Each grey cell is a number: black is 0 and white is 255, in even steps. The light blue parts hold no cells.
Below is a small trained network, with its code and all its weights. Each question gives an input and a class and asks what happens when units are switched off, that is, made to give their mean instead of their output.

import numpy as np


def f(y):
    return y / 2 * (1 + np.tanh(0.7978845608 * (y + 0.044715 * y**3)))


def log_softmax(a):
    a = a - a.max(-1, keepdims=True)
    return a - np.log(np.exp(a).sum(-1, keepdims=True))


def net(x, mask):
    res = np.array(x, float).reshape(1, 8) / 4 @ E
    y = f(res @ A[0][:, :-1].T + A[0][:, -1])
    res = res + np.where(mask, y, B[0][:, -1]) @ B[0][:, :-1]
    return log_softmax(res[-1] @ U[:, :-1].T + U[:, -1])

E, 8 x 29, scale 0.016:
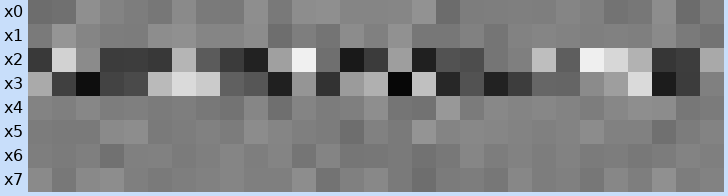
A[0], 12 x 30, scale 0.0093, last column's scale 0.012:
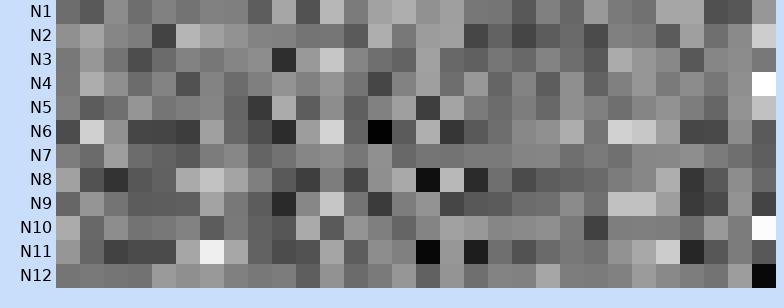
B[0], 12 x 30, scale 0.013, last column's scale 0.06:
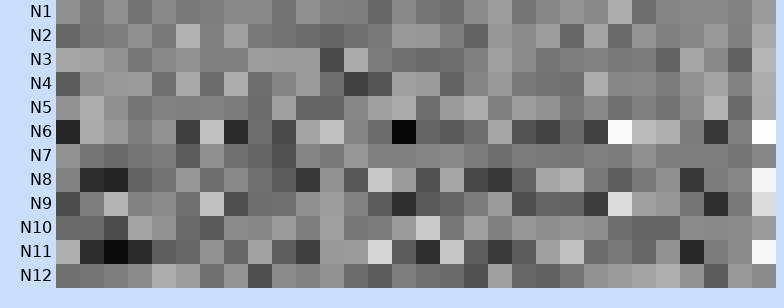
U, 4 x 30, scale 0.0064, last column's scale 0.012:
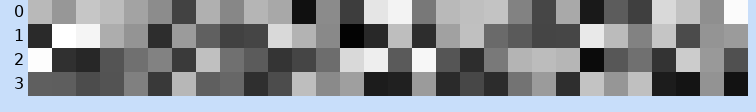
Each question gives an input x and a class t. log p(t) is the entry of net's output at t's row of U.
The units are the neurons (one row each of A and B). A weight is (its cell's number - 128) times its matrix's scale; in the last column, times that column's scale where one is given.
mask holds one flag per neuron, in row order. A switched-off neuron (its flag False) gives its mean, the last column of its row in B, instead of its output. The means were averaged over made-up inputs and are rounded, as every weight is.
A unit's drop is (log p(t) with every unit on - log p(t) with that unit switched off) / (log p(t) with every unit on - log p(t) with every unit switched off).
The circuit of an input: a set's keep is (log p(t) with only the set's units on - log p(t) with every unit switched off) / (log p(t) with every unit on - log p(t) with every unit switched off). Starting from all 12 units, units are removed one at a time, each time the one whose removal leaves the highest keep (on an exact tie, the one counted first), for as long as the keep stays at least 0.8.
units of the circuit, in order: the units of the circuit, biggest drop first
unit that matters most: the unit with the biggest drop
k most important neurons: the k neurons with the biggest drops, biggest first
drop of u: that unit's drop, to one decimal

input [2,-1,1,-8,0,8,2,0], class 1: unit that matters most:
N11
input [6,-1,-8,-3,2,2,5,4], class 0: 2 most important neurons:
[N11, N6]
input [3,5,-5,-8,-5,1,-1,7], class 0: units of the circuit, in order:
[N6, N11]
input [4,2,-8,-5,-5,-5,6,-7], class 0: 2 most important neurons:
[N11, N6]
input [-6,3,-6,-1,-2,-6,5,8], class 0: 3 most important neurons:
[N11, N6, N8]
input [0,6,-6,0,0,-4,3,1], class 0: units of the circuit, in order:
[N11, N6]
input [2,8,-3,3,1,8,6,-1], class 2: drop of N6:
0.4
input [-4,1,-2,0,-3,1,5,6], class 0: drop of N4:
0.0
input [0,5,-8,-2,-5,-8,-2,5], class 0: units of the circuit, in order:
[N11, N6]
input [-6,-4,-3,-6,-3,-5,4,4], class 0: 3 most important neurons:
[N6, N11, N8]
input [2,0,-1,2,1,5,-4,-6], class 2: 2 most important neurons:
[N6, N9]
